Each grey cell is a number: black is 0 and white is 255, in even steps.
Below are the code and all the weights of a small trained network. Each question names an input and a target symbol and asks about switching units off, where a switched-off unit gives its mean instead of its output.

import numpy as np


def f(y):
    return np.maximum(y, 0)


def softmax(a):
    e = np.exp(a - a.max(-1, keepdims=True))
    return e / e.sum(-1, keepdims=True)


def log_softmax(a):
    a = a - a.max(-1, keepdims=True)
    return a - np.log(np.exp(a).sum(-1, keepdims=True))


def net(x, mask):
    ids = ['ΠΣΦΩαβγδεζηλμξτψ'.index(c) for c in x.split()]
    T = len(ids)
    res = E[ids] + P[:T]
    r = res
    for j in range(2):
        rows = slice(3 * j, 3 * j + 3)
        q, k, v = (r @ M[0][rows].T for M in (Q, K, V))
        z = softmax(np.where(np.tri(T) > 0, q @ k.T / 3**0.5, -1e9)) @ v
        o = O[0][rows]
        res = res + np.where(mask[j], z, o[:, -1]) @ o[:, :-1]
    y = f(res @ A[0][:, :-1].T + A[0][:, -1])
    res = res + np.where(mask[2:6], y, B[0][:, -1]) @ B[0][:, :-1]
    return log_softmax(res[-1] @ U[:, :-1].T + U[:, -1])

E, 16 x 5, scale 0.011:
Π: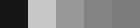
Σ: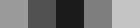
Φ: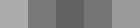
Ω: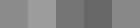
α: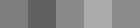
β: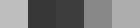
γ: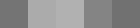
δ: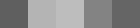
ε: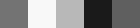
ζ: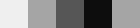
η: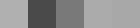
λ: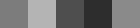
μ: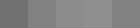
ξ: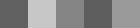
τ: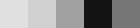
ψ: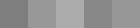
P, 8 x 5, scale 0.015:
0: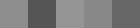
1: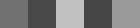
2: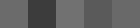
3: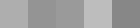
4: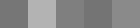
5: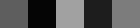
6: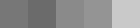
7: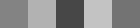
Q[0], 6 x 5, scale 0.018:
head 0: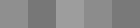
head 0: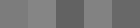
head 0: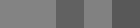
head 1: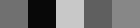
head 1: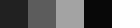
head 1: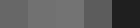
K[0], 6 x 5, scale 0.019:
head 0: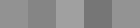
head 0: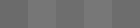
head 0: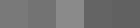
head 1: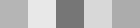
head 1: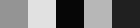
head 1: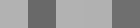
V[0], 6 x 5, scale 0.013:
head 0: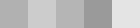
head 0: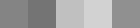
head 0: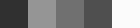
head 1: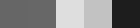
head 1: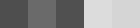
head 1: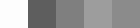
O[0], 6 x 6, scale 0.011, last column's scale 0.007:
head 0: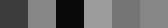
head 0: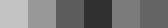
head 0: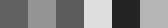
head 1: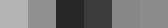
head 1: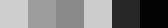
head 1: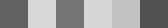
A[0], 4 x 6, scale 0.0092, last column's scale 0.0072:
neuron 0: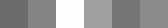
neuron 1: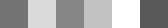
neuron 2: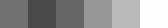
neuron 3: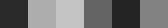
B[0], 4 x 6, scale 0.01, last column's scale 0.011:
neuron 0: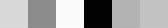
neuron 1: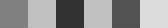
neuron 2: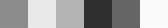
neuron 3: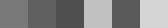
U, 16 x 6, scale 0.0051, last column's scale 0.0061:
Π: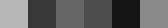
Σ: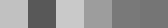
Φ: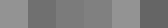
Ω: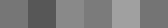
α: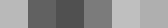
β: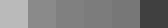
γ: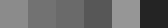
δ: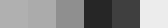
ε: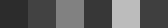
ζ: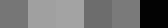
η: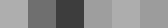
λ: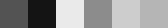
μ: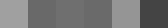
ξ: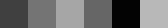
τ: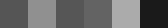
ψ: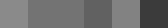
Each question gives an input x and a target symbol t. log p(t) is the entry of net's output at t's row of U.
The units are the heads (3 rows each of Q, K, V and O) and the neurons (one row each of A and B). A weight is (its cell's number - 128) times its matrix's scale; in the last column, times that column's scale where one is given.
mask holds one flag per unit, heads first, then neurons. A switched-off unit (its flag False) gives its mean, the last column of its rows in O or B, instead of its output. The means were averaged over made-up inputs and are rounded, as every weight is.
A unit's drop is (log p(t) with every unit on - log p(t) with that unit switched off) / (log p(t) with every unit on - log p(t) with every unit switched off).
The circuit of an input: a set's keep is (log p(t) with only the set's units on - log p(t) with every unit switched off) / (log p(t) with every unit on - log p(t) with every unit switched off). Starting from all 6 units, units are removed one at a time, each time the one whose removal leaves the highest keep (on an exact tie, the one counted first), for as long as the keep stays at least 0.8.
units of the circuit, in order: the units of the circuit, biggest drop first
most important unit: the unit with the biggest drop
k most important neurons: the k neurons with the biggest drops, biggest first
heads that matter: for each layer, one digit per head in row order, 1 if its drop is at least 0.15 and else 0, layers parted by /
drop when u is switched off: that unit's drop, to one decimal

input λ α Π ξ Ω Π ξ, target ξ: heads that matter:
11
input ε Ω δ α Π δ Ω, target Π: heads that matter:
01
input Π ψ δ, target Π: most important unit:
head 1
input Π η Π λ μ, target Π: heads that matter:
01
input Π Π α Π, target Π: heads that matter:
01
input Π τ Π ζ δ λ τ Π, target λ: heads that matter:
11
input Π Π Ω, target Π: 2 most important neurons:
[neuron 2; neuron 0]
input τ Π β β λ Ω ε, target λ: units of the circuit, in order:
[head 1; neuron 1]
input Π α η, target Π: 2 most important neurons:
[neuron 0; neuron 2]
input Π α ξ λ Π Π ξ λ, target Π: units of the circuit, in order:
[head 1; neuron 2]
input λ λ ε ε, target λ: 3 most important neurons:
[neuron 1; neuron 0; neuron 2]
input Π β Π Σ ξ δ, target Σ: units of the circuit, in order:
[head 1; neuron 0]
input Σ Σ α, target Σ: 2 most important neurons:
[neuron 0; neuron 2]
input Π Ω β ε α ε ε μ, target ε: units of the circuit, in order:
[head 1]
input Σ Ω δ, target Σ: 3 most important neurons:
[neuron 0; neuron 2; neuron 3]
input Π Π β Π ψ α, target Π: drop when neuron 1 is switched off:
0.0
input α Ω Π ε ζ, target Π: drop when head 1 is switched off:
1.0
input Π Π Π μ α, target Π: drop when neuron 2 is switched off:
0.2
